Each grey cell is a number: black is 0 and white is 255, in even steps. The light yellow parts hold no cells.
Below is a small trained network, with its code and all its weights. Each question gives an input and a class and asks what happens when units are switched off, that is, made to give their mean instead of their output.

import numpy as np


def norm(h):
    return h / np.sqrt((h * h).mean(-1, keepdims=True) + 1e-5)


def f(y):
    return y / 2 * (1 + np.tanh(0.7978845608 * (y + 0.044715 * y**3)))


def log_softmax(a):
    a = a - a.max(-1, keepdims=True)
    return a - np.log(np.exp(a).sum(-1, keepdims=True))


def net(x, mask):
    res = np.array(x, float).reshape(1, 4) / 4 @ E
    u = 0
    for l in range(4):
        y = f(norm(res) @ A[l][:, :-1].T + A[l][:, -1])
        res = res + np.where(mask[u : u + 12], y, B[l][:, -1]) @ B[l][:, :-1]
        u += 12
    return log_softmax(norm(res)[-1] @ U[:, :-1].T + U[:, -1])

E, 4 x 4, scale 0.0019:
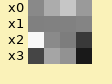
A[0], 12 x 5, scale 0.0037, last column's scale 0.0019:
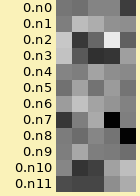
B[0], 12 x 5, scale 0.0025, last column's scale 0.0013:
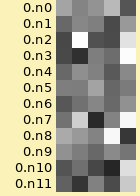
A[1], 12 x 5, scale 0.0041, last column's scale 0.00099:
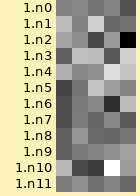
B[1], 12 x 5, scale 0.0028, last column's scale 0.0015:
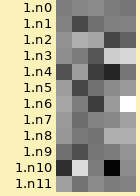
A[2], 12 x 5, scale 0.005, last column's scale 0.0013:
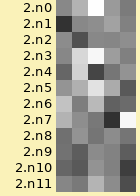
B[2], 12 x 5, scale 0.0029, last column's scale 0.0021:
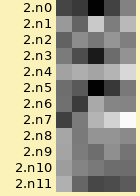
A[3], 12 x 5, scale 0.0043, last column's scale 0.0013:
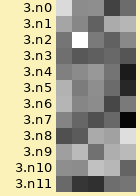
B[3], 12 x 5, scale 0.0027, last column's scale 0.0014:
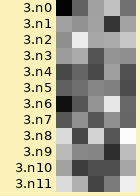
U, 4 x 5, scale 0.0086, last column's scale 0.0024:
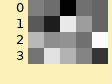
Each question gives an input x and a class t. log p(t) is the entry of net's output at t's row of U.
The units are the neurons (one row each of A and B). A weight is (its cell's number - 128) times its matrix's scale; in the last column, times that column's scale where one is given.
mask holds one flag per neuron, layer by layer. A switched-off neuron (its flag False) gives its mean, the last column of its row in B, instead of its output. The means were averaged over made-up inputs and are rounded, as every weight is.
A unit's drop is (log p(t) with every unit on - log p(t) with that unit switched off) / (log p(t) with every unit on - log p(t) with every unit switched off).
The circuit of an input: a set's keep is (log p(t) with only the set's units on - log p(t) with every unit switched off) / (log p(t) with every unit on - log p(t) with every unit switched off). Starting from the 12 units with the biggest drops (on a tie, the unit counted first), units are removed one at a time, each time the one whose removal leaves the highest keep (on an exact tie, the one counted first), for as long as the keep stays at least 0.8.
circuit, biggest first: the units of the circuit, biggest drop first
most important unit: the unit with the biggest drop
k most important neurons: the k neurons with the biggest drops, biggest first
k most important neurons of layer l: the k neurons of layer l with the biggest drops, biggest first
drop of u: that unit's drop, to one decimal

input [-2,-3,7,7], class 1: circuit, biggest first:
(0.n2; 3.n0; 3.n6; 2.n7)
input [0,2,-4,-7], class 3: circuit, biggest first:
(1.n10; 0.n3)
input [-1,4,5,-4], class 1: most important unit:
0.n7
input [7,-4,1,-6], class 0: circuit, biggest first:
(1.n6; 2.n0; 2.n5)
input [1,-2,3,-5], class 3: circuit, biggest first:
(1.n10; 3.n2)
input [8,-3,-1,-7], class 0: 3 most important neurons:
(2.n3; 0.n7; 2.n0)
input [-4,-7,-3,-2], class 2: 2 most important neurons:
(2.n0; 2.n5)
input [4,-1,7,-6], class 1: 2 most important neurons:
(0.n7; 2.n6)
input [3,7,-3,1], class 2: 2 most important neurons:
(2.n7; 0.n3)
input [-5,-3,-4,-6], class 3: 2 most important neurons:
(0.n2; 1.n10)
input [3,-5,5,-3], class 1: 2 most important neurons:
(1.n1; 0.n7)
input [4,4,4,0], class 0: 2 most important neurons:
(0.n10; 0.n11)
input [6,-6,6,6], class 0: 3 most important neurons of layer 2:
(2.n3; 2.n0; 2.n5)
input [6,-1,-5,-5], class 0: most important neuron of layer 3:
(3.n2)
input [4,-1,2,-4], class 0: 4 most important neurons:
(0.n2; 1.n6; 2.n3; 0.n7)
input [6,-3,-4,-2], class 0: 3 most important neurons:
(2.n0; 0.n3; 2.n5)
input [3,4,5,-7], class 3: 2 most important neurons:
(1.n10; 0.n2)
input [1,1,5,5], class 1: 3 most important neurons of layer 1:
(1.n10; 1.n4; 1.n1)
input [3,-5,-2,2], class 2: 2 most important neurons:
(1.n3; 0.n2)
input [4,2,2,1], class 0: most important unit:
0.n10
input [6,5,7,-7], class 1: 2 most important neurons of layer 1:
(1.n4; 1.n1)
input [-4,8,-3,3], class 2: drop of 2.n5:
0.3
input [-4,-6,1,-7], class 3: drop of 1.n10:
0.2
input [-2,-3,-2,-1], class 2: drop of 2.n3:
0.2
